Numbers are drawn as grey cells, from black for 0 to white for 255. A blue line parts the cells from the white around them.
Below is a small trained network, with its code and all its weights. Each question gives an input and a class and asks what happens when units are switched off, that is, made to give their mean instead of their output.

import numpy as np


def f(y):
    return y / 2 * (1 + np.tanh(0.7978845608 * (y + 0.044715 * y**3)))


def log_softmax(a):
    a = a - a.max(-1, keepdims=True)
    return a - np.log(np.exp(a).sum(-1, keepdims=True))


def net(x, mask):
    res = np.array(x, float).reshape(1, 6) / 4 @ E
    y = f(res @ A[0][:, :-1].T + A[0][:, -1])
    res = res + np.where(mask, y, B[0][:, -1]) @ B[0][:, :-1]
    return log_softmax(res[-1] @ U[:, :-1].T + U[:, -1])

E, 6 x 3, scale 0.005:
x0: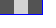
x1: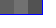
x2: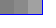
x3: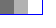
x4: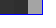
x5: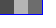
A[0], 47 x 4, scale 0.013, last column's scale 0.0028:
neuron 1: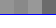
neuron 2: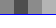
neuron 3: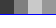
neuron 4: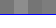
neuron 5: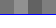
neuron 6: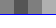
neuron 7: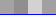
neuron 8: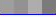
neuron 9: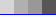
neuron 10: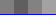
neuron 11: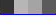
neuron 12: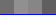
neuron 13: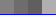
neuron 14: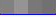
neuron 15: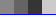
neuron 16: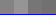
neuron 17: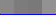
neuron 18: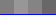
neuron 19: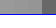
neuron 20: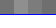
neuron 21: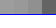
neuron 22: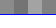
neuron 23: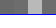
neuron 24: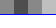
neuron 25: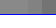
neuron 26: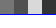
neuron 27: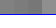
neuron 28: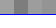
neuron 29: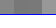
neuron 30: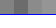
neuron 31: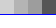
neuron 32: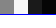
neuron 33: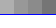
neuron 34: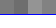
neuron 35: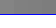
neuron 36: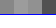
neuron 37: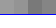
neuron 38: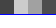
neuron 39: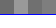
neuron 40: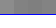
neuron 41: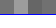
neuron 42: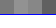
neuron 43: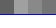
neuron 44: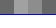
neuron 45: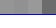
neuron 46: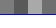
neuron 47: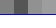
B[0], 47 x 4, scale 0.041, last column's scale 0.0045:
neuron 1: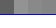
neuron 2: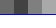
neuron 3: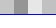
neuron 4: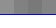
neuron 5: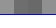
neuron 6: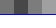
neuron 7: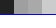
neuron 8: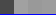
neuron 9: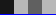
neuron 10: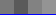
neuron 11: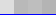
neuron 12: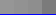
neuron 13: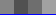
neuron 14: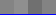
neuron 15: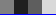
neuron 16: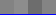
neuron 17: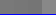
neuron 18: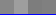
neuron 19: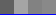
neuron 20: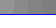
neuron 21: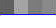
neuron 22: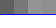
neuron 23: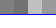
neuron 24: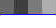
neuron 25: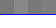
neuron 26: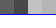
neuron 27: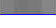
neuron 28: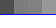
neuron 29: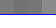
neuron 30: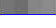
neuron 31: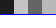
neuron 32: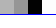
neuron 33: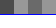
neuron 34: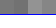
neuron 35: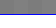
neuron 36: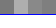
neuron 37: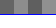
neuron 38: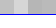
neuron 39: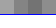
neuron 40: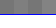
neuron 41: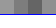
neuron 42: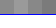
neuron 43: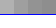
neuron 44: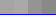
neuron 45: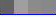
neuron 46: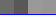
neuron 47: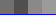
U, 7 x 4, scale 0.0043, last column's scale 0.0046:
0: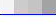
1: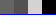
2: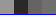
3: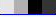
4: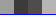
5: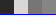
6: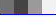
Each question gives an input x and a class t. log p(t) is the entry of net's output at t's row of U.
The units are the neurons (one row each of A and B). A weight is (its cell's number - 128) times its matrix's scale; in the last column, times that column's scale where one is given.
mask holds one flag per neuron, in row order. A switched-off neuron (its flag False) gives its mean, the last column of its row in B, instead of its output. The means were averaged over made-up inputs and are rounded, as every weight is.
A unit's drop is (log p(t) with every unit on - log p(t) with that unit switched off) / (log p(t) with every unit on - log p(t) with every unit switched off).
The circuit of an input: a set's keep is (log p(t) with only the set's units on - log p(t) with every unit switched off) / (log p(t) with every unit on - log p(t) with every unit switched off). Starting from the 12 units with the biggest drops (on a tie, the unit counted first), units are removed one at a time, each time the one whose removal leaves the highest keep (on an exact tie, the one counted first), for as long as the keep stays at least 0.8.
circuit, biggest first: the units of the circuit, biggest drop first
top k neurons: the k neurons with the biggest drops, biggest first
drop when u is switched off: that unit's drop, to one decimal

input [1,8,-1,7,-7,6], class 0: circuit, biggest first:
(neuron 38)
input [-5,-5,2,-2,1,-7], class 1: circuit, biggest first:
(neuron 32; neuron 26)
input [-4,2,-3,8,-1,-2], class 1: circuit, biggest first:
(neuron 26; neuron 32)
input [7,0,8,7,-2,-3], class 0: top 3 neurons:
(neuron 11; neuron 38; neuron 3)
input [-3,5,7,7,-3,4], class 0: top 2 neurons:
(neuron 3; neuron 11)
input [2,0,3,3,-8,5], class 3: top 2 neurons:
(neuron 32; neuron 26)
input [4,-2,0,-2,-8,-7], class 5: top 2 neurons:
(neuron 9; neuron 31)
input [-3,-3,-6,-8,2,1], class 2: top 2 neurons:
(neuron 32; neuron 15)
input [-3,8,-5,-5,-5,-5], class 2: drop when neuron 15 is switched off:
0.2
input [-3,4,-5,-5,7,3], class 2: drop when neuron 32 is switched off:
0.1
